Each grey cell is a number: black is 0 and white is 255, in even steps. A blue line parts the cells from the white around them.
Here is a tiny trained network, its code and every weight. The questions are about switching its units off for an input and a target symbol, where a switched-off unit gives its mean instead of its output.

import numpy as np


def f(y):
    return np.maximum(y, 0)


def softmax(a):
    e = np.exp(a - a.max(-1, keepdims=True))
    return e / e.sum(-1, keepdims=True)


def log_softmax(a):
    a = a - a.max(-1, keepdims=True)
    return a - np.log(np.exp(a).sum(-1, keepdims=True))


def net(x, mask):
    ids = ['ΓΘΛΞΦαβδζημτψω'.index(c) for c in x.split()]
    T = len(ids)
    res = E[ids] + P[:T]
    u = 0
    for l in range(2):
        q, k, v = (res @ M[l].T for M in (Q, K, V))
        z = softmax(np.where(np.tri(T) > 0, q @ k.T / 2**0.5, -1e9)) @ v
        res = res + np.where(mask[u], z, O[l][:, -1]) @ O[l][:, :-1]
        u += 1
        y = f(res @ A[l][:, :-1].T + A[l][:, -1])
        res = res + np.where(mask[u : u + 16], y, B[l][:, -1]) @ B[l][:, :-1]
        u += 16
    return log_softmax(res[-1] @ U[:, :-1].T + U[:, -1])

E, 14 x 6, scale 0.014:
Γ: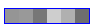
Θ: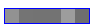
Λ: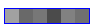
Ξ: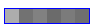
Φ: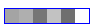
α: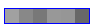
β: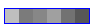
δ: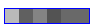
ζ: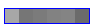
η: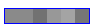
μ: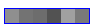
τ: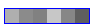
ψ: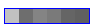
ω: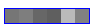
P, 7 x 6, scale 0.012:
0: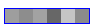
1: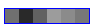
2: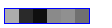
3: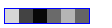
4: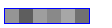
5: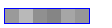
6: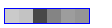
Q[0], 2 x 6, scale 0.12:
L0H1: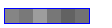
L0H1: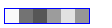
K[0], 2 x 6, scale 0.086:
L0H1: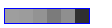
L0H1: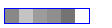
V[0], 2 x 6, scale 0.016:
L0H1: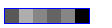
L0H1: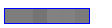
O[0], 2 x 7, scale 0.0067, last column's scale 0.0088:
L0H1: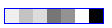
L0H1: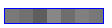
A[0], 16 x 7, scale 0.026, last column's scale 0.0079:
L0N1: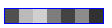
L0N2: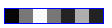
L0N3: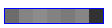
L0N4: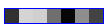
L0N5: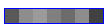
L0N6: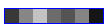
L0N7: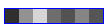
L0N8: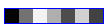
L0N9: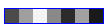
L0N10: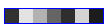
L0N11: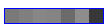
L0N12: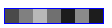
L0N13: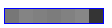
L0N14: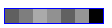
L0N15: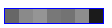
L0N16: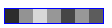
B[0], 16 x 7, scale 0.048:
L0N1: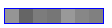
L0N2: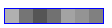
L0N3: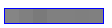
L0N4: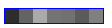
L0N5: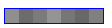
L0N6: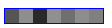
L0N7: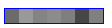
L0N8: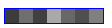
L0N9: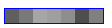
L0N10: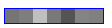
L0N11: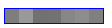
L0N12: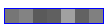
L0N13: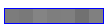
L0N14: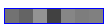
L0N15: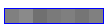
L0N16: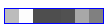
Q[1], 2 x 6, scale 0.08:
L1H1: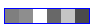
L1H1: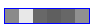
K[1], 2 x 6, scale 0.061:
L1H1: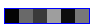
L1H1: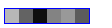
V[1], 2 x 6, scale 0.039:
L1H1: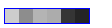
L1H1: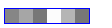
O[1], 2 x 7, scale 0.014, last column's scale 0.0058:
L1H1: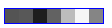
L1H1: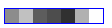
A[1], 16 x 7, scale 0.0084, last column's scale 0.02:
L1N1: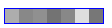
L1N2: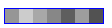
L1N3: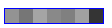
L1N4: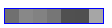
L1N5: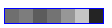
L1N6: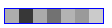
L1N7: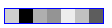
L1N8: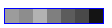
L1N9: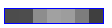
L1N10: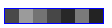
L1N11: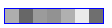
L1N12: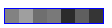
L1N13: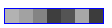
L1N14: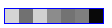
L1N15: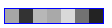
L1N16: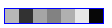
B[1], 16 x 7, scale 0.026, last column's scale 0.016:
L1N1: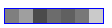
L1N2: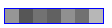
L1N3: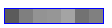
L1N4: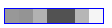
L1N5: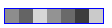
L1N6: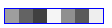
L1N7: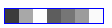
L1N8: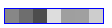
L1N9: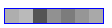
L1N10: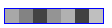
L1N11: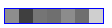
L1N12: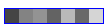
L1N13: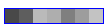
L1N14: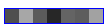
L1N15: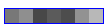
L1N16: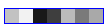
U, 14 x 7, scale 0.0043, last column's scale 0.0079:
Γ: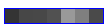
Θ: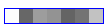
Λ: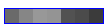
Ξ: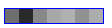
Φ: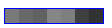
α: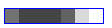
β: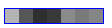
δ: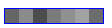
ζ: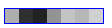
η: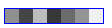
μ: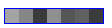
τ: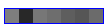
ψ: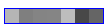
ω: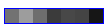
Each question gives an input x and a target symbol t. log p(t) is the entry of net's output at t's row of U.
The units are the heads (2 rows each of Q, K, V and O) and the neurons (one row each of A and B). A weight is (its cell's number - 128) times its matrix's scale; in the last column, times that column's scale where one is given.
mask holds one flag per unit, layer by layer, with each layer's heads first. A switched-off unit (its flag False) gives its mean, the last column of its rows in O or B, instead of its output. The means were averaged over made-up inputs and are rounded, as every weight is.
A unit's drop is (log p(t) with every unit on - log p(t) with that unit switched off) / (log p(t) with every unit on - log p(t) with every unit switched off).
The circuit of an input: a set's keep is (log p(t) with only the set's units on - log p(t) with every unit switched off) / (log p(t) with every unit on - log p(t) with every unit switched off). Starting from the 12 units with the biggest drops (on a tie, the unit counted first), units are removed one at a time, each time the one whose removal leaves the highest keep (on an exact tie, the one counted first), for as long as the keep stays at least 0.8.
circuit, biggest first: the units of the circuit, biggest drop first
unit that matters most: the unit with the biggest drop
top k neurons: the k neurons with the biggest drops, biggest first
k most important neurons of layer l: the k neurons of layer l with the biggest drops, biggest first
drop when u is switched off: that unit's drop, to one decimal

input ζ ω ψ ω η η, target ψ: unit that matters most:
L1N16
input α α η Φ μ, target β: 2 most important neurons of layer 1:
L1N7, L1N10
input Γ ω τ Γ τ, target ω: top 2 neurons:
L1N14, L1N4
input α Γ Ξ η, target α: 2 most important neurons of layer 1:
L1N6, L1N7
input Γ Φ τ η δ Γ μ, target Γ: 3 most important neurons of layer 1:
L1N13, L1N12, L1N10
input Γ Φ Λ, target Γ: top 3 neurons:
L1N12, L1N13, L1N10
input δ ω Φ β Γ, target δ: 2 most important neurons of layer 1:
L1N7, L1N9
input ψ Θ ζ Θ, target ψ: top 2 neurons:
L1N16, L1N7
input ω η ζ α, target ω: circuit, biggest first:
L1N14, L1H1
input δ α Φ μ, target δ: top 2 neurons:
L1N7, L1N9
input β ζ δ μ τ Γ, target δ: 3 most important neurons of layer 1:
L1N7, L1N15, L1N6
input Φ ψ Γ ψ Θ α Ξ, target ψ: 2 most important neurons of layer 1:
L1N12, L1N10
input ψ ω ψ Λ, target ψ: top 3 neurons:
L1N16, L1N7, L1N6
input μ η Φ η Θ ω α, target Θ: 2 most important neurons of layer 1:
L1N4, L1N7
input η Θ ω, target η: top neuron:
L1N6
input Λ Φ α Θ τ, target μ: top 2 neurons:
L1N15, L1N9
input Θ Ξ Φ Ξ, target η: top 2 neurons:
L1N6, L1N4
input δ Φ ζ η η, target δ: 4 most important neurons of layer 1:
L1N7, L1N9, L1N15, L1N5
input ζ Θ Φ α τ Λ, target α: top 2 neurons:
L1N6, L1N5
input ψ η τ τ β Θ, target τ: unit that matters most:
L1N5
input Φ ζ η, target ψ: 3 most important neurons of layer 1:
L1N12, L1N10, L1N8
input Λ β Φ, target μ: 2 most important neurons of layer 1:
L1N9, L1N15
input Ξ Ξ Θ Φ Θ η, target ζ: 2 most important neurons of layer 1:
L1N7, L1N5
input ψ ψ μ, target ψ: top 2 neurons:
L1N16, L1N7
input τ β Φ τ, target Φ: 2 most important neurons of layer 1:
L1N5, L1N10
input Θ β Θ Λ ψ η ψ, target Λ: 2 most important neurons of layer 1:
L1N7, L1N6
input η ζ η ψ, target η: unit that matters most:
L1H1
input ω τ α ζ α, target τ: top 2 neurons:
L1N5, L1N13
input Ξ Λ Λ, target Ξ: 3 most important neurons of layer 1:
L1N7, L1N6, L1N4
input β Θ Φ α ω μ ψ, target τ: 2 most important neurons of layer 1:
L1N5, L1N16
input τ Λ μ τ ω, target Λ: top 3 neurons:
L1N7, L1N6, L1N15
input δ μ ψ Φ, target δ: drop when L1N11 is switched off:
0.2
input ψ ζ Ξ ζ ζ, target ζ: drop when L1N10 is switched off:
-0.1
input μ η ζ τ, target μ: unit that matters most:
L1H1
